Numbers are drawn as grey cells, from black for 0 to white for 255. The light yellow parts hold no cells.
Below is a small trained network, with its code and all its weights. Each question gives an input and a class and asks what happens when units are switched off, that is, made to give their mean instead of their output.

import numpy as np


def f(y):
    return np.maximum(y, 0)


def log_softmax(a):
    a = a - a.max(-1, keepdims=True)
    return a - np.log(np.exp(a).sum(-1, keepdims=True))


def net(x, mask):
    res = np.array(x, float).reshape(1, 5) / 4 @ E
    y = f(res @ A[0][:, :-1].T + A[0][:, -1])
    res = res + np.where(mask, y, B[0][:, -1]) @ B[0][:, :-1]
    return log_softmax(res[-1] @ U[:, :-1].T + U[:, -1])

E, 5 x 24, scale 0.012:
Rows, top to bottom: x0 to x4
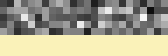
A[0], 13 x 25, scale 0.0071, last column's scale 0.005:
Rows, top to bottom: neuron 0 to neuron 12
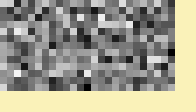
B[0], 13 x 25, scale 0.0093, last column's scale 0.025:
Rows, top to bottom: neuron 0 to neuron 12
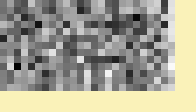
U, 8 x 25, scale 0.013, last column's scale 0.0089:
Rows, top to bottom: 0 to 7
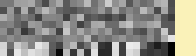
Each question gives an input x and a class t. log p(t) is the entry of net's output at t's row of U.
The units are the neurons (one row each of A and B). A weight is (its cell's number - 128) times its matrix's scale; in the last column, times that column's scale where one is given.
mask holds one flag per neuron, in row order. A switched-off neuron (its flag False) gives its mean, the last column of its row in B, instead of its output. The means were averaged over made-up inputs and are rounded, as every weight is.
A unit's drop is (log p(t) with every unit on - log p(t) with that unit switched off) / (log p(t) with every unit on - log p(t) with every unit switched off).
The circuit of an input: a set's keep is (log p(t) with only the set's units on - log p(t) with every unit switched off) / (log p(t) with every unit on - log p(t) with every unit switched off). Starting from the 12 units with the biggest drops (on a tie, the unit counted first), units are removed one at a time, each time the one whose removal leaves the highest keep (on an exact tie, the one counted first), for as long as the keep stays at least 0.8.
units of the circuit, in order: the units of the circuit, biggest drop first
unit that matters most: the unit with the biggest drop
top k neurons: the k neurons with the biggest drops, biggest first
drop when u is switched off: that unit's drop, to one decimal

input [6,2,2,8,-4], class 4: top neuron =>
[neuron 2]
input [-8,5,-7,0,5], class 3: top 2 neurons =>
[neuron 0; neuron 5]
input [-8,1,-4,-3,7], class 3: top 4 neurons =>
[neuron 0; neuron 10; neuron 4; neuron 2]
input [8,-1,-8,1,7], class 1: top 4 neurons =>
[neuron 9; neuron 7; neuron 0; neuron 10]
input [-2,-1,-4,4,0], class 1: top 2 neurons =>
[neuron 4; neuron 9]
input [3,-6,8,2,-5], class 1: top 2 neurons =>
[neuron 5; neuron 3]
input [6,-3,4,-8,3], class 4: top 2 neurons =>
[neuron 4; neuron 0]
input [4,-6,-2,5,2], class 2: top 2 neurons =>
[neuron 8; neuron 4]
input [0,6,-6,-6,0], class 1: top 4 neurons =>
[neuron 9; neuron 7; neuron 8; neuron 2]
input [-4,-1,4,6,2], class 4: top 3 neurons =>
[neuron 2; neuron 1; neuron 9]
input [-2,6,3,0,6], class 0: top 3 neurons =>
[neuron 12; neuron 8; neuron 6]
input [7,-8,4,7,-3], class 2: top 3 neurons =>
[neuron 8; neuron 0; neuron 4]
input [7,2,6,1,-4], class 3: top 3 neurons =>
[neuron 1; neuron 9; neuron 7]
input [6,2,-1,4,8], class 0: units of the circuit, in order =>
[neuron 6]
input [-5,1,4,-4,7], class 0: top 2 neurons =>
[neuron 12; neuron 6]
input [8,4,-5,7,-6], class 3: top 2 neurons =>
[neuron 1; neuron 4]
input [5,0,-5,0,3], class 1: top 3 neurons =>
[neuron 9; neuron 0; neuron 7]
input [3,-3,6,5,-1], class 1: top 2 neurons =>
[neuron 5; neuron 4]
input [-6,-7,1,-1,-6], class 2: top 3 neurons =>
[neuron 8; neuron 12; neuron 1]
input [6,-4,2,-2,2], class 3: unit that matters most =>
neuron 1
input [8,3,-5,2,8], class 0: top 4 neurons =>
[neuron 6; neuron 11; neuron 0; neuron 12]
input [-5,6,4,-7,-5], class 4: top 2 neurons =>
[neuron 4; neuron 8]
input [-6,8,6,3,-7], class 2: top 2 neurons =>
[neuron 3; neuron 12]
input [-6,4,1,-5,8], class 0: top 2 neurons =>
[neuron 12; neuron 6]
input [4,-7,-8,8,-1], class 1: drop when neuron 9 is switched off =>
0.8
